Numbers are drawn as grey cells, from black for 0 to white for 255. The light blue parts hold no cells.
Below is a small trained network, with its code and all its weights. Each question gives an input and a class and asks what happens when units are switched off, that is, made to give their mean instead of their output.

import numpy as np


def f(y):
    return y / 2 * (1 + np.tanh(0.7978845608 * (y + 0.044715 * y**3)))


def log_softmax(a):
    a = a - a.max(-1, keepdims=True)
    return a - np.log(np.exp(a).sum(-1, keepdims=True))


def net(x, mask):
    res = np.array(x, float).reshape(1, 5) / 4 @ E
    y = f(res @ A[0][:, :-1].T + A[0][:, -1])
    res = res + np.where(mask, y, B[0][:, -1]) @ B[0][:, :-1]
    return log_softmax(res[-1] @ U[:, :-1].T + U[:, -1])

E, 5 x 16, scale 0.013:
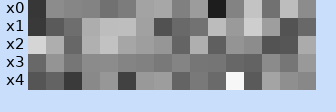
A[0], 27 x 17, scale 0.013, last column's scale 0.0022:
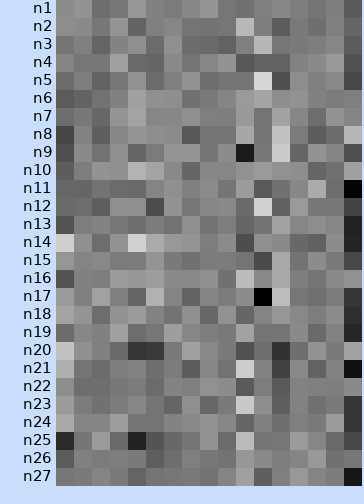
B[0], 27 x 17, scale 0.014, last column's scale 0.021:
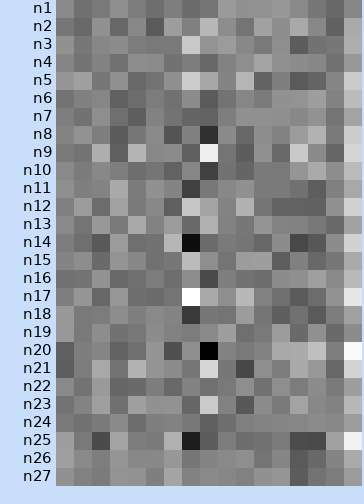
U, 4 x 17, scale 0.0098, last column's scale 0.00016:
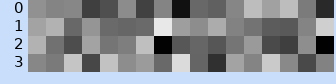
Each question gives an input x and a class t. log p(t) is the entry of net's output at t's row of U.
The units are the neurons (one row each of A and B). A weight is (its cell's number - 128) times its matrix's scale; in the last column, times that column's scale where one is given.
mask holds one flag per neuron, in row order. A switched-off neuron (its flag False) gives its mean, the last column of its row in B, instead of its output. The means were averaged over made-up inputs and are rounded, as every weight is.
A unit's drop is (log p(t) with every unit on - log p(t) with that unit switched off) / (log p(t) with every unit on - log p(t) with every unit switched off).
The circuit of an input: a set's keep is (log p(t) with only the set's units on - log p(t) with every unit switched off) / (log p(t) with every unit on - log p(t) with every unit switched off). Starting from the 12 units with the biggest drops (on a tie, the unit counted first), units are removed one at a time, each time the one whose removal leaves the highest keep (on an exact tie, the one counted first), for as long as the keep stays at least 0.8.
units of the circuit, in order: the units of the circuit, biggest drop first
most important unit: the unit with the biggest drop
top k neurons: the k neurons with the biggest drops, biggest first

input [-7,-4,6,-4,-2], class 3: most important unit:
n21
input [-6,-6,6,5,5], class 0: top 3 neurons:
(n20; n25; n9)
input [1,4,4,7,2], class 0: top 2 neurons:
(n25; n8)
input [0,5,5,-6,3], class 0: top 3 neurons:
(n25; n8; n10)
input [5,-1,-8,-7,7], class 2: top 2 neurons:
(n25; n17)
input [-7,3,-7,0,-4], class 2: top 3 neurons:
(n25; n9; n11)
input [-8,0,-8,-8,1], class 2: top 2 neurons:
(n25; n9)
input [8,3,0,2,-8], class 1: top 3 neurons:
(n17; n21; n15)
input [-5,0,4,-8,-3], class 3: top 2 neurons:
(n25; n21)
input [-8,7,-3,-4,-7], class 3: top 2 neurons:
(n21; n20)
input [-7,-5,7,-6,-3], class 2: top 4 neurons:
(n14; n9; n18; n24)
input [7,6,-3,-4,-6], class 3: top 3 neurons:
(n9; n20; n13)
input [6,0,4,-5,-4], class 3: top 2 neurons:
(n9; n25)
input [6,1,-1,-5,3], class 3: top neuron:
(n9)
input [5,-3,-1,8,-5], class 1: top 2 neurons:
(n17; n21)
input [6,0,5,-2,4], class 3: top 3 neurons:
(n9; n25; n17)
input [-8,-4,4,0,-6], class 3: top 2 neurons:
(n21; n23)
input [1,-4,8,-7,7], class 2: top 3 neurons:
(n14; n17; n18)
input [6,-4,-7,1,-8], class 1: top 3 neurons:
(n17; n14; n15)
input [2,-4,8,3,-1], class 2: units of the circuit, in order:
(n14)
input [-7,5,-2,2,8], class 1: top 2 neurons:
(n12; n5)
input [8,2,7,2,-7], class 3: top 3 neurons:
(n9; n25; n12)
